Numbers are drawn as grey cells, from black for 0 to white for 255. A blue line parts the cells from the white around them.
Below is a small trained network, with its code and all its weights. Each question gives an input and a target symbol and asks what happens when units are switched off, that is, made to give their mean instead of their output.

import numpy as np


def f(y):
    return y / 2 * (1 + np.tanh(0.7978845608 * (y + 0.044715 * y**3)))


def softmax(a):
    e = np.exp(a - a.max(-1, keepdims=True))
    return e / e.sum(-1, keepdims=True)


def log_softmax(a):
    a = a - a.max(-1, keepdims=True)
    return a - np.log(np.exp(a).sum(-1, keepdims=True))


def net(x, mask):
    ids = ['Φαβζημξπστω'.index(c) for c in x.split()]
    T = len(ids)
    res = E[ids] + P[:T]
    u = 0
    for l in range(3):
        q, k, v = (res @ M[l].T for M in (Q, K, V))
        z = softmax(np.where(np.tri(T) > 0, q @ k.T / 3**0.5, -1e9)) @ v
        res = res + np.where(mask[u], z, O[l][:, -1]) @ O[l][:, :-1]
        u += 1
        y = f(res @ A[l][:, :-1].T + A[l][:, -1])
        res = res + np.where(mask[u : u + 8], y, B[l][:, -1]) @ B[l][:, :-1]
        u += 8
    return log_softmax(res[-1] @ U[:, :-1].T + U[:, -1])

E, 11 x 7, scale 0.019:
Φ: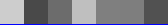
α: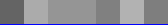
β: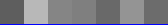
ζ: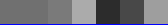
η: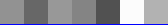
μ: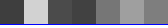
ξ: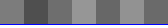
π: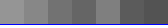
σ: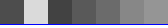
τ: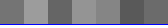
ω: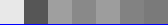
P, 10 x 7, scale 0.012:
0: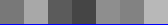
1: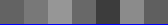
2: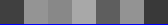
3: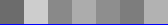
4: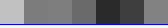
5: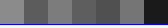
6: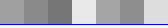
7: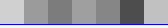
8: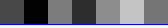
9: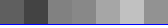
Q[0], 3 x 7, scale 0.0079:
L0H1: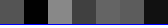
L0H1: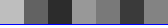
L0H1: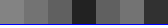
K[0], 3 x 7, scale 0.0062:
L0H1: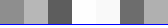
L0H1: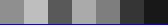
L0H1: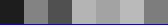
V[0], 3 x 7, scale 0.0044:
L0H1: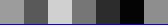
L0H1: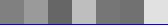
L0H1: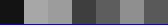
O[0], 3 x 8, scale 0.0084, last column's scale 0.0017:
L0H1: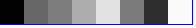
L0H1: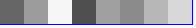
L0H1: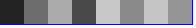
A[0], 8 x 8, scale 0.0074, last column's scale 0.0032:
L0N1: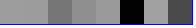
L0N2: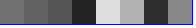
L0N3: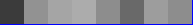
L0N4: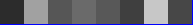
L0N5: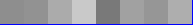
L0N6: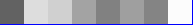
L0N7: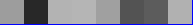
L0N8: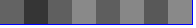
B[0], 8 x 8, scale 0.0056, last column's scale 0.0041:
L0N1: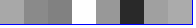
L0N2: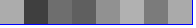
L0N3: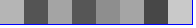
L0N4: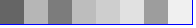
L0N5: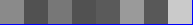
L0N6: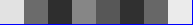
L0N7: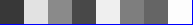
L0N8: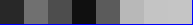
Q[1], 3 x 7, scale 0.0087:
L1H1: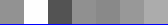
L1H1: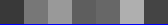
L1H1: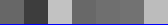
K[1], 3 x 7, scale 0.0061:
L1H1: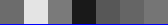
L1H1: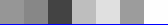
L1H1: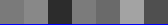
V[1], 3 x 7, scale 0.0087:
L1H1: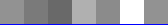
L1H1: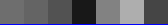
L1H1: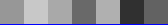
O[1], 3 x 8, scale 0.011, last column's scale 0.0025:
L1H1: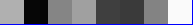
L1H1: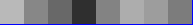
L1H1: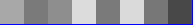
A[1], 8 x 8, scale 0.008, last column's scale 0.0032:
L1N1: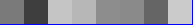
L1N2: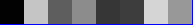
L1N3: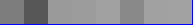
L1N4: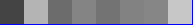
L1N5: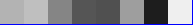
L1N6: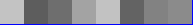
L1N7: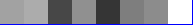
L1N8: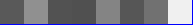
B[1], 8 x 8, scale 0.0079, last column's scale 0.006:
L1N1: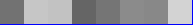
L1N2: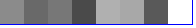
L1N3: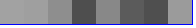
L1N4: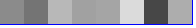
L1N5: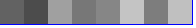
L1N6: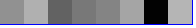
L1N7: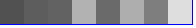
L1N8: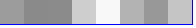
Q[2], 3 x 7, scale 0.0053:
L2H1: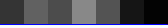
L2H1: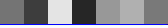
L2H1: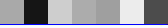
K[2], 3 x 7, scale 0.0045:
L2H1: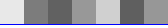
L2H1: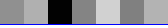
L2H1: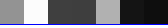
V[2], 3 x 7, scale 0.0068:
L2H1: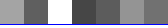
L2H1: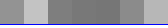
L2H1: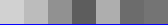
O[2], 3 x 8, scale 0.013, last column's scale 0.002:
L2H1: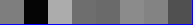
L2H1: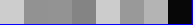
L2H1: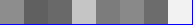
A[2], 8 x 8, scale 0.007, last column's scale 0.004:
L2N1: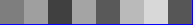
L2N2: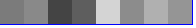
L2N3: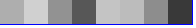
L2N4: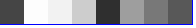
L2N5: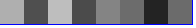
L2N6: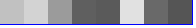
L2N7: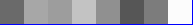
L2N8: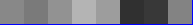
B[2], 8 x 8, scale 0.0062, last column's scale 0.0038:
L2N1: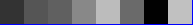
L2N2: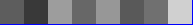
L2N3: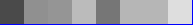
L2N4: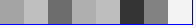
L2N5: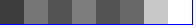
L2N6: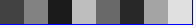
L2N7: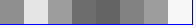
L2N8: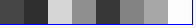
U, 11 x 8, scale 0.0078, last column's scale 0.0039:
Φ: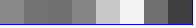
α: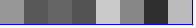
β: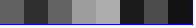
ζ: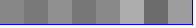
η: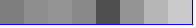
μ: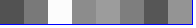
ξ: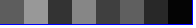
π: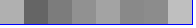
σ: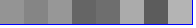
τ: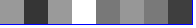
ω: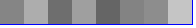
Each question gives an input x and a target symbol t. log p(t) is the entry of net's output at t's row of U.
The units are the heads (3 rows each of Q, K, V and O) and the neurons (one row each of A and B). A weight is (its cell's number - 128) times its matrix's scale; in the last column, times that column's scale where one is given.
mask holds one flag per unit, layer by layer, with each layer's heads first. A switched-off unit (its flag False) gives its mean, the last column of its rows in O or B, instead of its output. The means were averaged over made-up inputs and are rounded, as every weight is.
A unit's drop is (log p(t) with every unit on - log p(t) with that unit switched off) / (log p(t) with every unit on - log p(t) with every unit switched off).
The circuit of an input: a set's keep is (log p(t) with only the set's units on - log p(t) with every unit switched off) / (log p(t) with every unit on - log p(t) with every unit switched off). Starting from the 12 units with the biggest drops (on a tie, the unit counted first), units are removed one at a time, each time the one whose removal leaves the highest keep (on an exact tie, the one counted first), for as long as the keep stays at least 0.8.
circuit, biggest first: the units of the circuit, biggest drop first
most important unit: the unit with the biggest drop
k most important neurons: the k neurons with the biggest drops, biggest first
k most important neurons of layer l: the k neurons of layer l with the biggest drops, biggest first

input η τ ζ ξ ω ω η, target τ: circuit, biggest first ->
[L2H1 L0H1 L0N7]
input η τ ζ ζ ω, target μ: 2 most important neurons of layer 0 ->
[L0N7 L0N6]
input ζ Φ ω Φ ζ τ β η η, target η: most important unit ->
L1H1
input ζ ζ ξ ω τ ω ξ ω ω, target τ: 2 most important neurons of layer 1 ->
[L1N6 L1N7]
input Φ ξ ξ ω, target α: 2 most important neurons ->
[L0N8 L1N1]
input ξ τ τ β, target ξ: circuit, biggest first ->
[L0N6 L2H1]
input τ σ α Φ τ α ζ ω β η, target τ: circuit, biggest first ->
[L0N7 L1H1]
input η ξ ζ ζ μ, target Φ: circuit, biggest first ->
[L1N8 L1N4 L1N2]
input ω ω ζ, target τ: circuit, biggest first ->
[L2H1 L1N7]
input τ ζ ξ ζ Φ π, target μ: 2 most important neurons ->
[L0N4 L0N1]
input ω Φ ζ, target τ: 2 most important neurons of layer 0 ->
[L0N6 L0N8]
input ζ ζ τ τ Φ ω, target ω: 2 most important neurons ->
[L0N6 L2N6]
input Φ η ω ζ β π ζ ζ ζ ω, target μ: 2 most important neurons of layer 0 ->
[L0N7 L0N1]
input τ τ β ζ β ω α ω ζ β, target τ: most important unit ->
L2H1
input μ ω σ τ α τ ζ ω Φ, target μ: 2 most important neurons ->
[L1N1 L0N1]
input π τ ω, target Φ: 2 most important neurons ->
[L0N7 L1N5]
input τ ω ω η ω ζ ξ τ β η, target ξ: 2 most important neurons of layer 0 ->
[L0N1 L0N5]
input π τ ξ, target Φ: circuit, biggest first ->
[L1H1 L2H1]
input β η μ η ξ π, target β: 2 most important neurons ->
[L0N7 L2N5]
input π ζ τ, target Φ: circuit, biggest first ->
[L1H1]
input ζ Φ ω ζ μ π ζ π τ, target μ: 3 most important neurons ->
[L1N1 L0N1 L2N8]
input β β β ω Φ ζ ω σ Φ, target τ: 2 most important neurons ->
[L1N6 L1N7]
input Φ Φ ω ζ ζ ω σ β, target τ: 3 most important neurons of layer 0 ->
[L0N7 L0N6 L0N4]
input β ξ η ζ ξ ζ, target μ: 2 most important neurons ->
[L0N4 L0N1]
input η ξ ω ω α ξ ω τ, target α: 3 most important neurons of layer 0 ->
[L0N4 L0N8 L0N1]
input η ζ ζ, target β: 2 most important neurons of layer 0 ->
[L0N3 L0N7]
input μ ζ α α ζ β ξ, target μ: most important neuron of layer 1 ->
[L1N1]
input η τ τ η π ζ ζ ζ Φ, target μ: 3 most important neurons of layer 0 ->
[L0N1 L0N7 L0N4]
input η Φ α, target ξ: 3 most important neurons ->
[L0N7 L1N7 L1N1]
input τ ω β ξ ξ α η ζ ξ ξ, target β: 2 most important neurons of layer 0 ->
[L0N7 L0N8]
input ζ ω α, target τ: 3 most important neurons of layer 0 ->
[L0N6 L0N7 L0N4]
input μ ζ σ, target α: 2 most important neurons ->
[L0N4 L2N1]
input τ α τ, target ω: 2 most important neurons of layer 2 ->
[L2N4 L2N7]
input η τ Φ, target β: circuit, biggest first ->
[L1H1]
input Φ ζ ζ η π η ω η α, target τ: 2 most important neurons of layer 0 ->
[L0N7 L0N8]
